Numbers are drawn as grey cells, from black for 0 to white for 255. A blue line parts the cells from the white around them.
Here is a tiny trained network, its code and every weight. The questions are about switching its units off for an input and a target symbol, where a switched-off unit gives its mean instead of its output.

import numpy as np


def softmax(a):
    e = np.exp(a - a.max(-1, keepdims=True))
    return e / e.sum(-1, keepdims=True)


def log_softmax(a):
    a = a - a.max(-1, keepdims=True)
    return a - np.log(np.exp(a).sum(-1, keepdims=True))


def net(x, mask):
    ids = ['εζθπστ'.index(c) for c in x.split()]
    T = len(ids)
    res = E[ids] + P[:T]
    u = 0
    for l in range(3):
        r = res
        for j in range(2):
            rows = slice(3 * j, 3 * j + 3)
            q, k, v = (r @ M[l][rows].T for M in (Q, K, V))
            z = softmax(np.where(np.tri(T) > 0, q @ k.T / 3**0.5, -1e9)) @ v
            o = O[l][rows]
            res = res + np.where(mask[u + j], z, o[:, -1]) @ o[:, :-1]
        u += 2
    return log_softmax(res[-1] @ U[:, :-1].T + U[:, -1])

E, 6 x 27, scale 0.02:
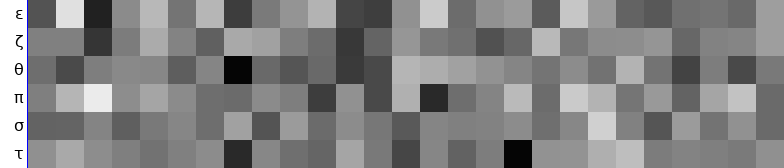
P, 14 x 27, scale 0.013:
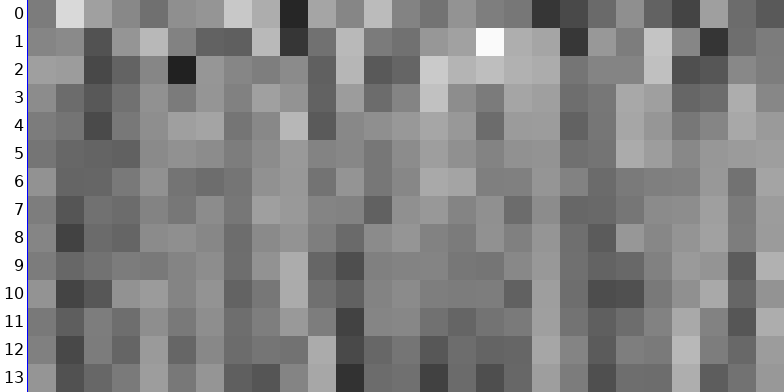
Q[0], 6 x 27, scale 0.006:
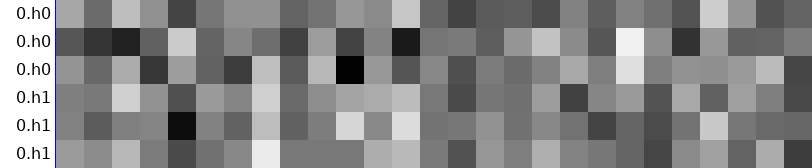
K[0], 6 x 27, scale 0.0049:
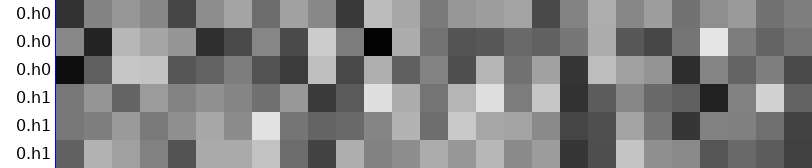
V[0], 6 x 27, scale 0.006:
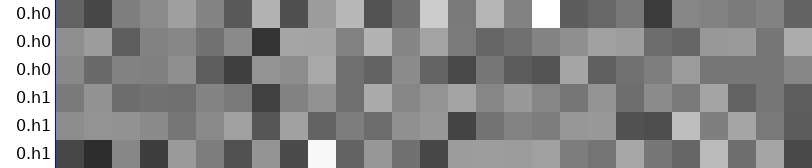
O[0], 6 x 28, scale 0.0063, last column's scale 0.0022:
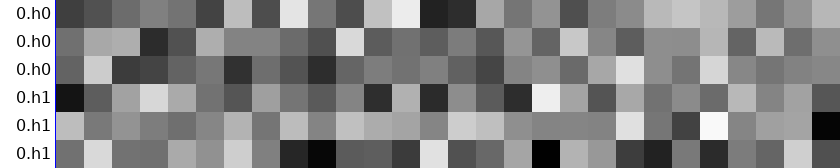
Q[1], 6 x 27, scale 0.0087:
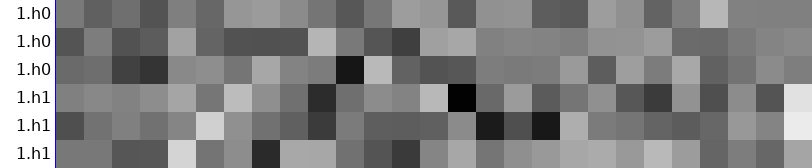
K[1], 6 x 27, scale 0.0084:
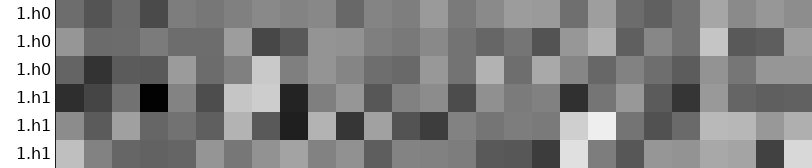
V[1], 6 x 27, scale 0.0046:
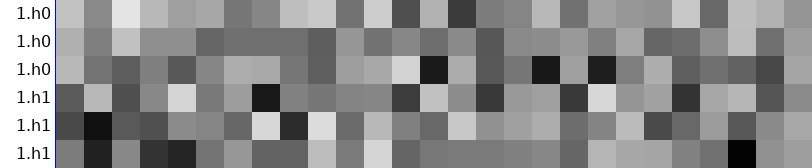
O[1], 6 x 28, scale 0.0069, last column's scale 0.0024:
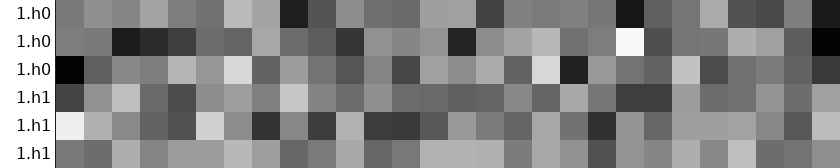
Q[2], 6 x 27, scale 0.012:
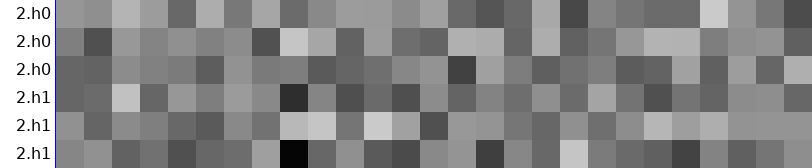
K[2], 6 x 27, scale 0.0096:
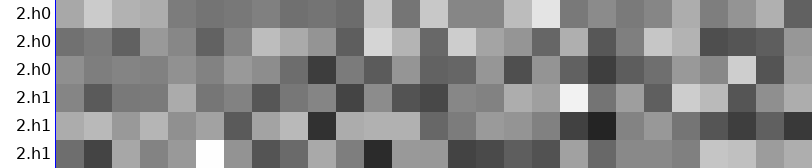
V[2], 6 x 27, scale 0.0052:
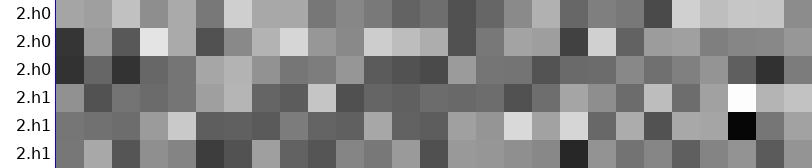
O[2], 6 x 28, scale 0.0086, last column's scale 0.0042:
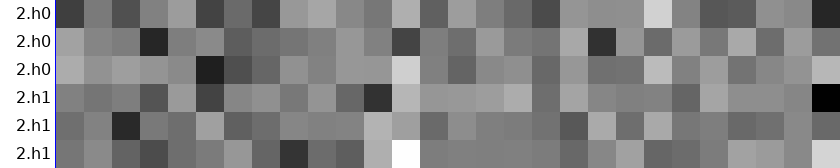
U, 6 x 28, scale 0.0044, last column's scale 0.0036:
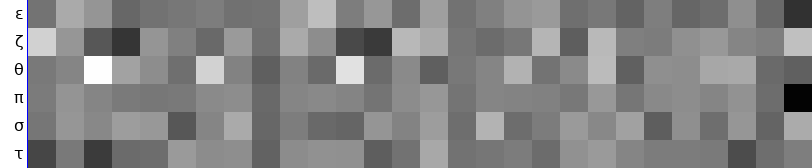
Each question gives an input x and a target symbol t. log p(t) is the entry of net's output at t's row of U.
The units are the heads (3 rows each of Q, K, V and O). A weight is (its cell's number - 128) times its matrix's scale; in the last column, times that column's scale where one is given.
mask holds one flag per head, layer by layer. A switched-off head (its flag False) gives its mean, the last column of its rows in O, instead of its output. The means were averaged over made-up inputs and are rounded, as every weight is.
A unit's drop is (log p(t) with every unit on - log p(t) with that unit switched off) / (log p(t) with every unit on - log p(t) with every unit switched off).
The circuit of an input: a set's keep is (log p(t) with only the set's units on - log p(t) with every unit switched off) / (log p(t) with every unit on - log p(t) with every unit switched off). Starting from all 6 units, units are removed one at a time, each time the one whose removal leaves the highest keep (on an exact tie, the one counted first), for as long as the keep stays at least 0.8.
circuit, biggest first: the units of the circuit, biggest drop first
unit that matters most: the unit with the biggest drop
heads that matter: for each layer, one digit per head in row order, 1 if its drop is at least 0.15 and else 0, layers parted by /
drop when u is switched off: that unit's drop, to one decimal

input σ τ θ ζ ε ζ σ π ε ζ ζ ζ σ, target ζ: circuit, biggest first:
0.h1; 1.h1; 2.h1
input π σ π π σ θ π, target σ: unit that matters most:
0.h1
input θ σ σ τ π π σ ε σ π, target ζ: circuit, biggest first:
2.h0; 1.h1
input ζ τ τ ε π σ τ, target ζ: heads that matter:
10 / 10 / 01
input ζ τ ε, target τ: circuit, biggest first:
1.h0; 2.h1
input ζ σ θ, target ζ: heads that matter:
00 / 10 / 10
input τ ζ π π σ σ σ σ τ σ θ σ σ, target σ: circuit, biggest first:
0.h1; 2.h0
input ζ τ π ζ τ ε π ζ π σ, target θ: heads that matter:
11 / 00 / 01
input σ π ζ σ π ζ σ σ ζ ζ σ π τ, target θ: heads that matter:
01 / 01 / 01
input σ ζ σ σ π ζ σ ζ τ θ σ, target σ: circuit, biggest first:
0.h1; 2.h0; 2.h1
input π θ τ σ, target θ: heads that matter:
01 / 00 / 01
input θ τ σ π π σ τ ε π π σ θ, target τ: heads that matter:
01 / 10 / 01
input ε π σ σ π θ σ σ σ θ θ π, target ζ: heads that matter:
00 / 10 / 11
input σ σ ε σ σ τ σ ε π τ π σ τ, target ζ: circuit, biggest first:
0.h0
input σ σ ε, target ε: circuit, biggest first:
0.h0; 1.h1; 2.h0
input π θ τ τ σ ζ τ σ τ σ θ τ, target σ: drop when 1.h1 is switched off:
-0.1
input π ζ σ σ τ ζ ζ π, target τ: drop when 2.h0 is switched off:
0.4
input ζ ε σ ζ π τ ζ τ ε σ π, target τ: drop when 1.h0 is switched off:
0.5
